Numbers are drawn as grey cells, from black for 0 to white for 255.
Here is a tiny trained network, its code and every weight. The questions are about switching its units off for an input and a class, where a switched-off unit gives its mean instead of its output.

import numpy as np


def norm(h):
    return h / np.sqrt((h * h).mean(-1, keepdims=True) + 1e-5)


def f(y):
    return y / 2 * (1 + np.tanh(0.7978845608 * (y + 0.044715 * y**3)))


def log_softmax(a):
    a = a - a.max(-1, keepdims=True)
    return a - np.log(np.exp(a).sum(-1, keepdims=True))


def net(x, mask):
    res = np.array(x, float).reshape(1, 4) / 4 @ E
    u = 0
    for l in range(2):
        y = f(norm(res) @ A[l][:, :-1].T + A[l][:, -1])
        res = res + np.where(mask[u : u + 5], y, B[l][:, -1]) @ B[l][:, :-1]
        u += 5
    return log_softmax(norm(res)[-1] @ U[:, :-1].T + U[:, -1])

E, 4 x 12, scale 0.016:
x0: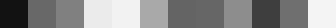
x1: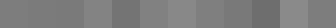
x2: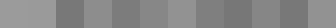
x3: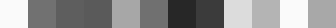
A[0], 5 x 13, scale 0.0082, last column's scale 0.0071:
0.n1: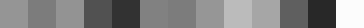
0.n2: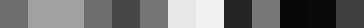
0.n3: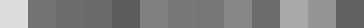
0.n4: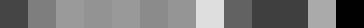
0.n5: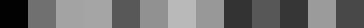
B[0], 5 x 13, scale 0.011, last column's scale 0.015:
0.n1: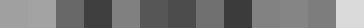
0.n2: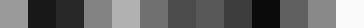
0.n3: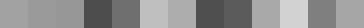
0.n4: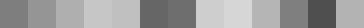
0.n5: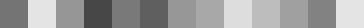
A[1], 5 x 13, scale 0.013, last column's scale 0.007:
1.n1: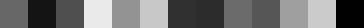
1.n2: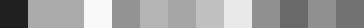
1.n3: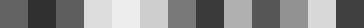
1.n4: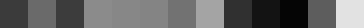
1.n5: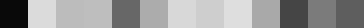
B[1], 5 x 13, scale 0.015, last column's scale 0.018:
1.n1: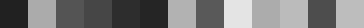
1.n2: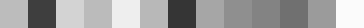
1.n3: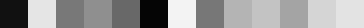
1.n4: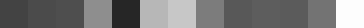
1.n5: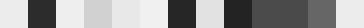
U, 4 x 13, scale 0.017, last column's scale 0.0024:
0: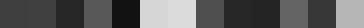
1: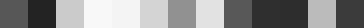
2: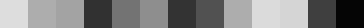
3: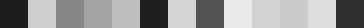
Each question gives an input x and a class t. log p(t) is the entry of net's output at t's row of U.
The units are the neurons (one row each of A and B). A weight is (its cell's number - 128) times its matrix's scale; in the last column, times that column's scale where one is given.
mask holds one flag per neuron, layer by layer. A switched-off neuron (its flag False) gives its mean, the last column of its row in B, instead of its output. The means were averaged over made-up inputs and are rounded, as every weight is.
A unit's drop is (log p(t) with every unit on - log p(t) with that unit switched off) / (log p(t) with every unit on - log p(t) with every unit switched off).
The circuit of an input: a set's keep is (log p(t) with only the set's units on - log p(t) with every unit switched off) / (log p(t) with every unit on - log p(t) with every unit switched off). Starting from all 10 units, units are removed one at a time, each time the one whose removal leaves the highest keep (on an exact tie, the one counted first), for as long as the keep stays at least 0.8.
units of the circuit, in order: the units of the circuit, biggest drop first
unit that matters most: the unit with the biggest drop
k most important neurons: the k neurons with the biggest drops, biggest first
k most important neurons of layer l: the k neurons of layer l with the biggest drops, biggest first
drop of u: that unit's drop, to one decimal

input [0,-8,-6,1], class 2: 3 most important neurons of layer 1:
(1.n4 1.n3 1.n5)
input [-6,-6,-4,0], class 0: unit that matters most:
0.n5
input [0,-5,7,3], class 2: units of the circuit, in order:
(1.n3 1.n5)
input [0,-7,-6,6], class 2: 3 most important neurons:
(0.n2 1.n3 1.n4)
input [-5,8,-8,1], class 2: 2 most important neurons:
(1.n4 0.n2)
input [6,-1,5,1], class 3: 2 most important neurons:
(1.n3 0.n5)
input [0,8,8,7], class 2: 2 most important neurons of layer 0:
(0.n2 0.n3)
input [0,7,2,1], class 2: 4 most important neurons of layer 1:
(1.n4 1.n3 1.n5 1.n2)
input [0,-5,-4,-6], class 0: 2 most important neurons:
(0.n2 1.n4)
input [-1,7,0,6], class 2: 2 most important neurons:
(1.n3 1.n4)
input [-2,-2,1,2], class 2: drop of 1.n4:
0.4
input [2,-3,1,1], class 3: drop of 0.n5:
1.1
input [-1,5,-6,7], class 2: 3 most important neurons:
(1.n3 1.n4 0.n2)
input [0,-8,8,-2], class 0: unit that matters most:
0.n2
